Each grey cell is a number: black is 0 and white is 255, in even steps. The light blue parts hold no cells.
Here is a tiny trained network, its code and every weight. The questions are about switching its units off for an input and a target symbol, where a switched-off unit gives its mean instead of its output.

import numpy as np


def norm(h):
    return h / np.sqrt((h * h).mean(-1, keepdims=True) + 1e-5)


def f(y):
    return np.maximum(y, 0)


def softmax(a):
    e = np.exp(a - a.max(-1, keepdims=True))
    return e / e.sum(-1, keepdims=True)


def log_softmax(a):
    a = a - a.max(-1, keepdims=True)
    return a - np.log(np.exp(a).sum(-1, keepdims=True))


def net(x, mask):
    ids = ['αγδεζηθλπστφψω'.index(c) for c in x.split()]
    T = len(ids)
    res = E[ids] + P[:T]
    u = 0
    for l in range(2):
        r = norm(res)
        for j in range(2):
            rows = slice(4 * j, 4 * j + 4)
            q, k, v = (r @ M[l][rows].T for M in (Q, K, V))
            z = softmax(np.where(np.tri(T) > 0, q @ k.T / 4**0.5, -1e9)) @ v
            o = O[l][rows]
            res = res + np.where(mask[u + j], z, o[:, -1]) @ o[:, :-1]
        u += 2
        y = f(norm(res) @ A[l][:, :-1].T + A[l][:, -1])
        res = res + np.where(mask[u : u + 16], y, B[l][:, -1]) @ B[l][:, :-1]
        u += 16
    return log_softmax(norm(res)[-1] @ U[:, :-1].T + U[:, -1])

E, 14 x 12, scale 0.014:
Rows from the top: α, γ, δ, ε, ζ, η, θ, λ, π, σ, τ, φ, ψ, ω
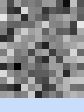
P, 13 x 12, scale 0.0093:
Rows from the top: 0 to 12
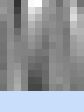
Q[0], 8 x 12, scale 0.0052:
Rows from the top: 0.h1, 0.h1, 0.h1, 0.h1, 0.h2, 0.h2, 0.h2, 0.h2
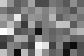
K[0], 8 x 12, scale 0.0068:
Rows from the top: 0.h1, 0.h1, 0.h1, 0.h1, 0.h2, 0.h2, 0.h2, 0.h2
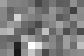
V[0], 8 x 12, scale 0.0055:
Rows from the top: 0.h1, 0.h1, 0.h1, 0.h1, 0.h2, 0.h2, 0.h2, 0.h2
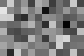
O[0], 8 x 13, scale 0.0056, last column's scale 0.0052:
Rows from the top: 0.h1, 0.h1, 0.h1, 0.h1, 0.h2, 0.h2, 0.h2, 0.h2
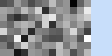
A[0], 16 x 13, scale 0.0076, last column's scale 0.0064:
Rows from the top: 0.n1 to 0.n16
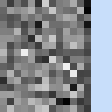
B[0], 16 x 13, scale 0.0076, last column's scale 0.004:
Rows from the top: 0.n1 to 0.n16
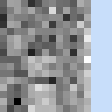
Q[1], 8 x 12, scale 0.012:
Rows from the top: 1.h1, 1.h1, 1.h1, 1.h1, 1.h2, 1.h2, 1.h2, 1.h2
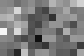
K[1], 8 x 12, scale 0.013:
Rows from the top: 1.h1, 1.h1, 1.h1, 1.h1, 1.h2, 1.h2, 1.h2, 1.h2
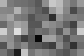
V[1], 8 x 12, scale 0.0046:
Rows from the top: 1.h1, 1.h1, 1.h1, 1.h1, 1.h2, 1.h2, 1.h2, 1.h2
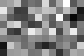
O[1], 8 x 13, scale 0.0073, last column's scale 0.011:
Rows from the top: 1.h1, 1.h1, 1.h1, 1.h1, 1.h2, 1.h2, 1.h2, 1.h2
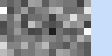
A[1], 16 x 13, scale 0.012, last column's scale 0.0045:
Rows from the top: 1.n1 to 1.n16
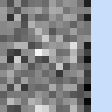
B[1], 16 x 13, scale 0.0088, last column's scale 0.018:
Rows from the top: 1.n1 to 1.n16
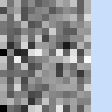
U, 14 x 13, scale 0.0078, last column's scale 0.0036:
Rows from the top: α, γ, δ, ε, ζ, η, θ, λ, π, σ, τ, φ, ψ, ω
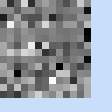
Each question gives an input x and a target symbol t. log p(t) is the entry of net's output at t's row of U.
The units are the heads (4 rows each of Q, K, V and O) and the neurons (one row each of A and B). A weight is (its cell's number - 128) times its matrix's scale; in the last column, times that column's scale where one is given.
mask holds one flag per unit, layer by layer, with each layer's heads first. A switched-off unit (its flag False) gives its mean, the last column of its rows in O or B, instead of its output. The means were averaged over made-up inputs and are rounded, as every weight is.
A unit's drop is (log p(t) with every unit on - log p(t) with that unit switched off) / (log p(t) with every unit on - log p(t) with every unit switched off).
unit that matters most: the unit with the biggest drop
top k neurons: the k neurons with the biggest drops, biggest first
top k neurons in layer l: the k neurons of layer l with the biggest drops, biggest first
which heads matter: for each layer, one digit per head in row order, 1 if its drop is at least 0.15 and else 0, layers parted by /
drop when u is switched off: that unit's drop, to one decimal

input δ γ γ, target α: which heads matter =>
10 / 00
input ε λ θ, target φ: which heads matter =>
00 / 10
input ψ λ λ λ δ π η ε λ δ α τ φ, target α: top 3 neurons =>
(1.n7; 1.n9; 1.n8)
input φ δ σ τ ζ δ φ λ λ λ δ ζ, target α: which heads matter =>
11 / 00
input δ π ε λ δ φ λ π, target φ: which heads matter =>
01 / 00
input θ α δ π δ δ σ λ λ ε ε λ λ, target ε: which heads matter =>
11 / 11
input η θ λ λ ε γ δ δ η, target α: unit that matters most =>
0.h1
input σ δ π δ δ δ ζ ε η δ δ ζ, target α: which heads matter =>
10 / 00
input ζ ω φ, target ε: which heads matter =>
00 / 10
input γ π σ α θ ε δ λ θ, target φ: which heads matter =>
01 / 10
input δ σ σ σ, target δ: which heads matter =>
11 / 10
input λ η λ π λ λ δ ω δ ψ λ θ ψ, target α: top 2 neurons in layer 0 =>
(0.n3; 0.n10)
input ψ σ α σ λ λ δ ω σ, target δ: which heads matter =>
10 / 10
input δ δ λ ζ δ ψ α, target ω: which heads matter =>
00 / 00
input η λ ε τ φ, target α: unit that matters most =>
1.n7
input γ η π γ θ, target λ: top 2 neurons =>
(1.n9; 1.n8)
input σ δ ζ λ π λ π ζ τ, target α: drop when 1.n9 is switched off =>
0.0
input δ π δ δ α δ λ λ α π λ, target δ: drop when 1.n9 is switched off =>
0.1
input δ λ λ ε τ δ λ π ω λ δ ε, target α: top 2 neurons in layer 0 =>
(0.n13; 0.n6)
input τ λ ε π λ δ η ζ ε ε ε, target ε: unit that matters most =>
0.h2
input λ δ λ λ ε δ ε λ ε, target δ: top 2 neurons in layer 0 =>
(0.n6; 0.n7)
